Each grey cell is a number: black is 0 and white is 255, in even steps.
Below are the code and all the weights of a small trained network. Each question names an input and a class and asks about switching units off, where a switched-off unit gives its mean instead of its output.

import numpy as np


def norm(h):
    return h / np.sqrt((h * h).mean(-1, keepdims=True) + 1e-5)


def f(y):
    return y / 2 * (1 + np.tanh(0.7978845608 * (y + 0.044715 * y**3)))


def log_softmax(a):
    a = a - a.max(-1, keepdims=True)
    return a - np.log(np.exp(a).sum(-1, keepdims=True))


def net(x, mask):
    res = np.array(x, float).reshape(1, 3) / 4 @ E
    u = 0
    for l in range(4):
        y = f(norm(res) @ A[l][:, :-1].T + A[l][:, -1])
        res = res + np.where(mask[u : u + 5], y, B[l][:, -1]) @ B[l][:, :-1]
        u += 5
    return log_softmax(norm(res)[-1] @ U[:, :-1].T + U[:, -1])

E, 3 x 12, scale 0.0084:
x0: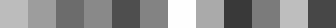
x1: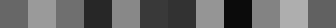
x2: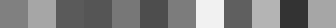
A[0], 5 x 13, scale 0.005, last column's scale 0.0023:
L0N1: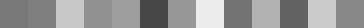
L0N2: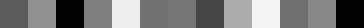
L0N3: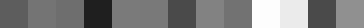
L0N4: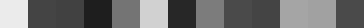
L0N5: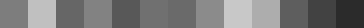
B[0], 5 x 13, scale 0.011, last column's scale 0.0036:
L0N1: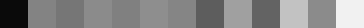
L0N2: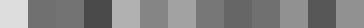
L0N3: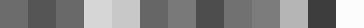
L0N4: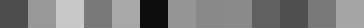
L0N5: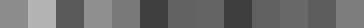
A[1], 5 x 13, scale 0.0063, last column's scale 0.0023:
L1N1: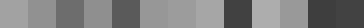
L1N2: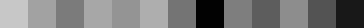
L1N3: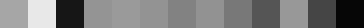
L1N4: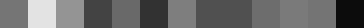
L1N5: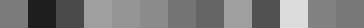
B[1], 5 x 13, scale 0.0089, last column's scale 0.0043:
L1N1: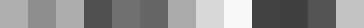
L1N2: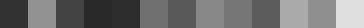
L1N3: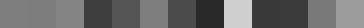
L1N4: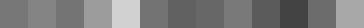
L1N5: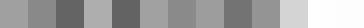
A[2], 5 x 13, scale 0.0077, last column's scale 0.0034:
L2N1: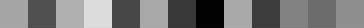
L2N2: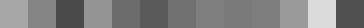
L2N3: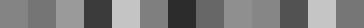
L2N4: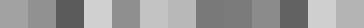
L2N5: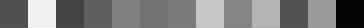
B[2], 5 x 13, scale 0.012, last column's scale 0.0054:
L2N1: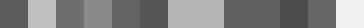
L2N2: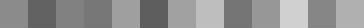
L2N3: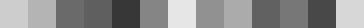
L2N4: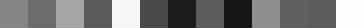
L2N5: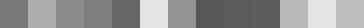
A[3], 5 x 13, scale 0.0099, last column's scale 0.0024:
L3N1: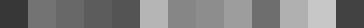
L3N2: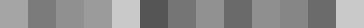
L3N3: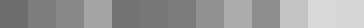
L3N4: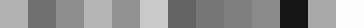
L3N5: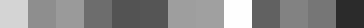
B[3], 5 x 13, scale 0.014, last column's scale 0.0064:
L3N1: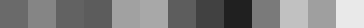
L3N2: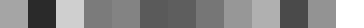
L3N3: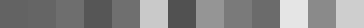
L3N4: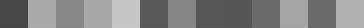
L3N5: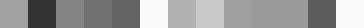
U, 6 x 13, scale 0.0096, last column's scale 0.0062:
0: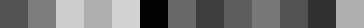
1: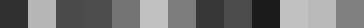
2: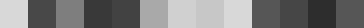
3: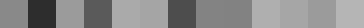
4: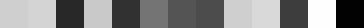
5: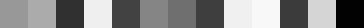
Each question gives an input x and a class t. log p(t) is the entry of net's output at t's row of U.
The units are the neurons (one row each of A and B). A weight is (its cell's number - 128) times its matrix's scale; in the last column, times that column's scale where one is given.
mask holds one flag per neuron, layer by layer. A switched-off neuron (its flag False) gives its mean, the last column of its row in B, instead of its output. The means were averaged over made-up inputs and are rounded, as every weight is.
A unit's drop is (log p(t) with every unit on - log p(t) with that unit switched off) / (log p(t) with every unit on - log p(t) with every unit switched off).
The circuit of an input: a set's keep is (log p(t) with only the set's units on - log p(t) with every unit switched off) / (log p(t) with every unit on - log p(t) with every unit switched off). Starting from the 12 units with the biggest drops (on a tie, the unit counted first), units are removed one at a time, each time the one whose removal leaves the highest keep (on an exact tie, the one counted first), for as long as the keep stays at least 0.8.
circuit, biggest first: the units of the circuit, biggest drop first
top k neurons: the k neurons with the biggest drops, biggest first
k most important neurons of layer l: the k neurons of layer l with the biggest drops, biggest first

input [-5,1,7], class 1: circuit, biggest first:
L2N5
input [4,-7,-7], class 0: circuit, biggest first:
L2N4; L3N5
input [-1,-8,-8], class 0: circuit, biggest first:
L2N4; L2N1
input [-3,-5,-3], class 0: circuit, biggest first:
L2N4; L3N5
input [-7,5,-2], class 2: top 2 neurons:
L2N3; L2N4
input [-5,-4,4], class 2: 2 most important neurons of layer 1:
L1N5; L1N2
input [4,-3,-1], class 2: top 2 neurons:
L1N1; L0N1
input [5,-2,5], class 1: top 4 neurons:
L0N1; L2N5; L0N3; L0N2
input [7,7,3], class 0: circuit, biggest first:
L3N5; L3N3
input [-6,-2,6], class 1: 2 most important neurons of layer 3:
L3N1; L3N2
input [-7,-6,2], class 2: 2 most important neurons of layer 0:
L0N3; L0N2
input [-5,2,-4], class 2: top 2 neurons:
L2N3; L0N1
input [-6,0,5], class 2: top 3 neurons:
L2N3; L0N2; L1N2
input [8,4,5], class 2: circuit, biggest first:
L1N1
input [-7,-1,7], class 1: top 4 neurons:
L2N5; L0N1; L3N1; L1N3
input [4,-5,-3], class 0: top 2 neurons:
L2N4; L3N5
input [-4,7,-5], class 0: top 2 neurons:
L0N4; L0N3
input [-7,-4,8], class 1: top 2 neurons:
L2N5; L0N1
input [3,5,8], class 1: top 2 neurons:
L2N5; L2N4
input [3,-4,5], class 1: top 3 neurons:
L2N5; L0N3; L1N5
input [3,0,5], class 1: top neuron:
L0N1
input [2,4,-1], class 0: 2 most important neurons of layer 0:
L0N4; L0N1
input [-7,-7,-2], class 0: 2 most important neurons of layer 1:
L1N1; L1N3
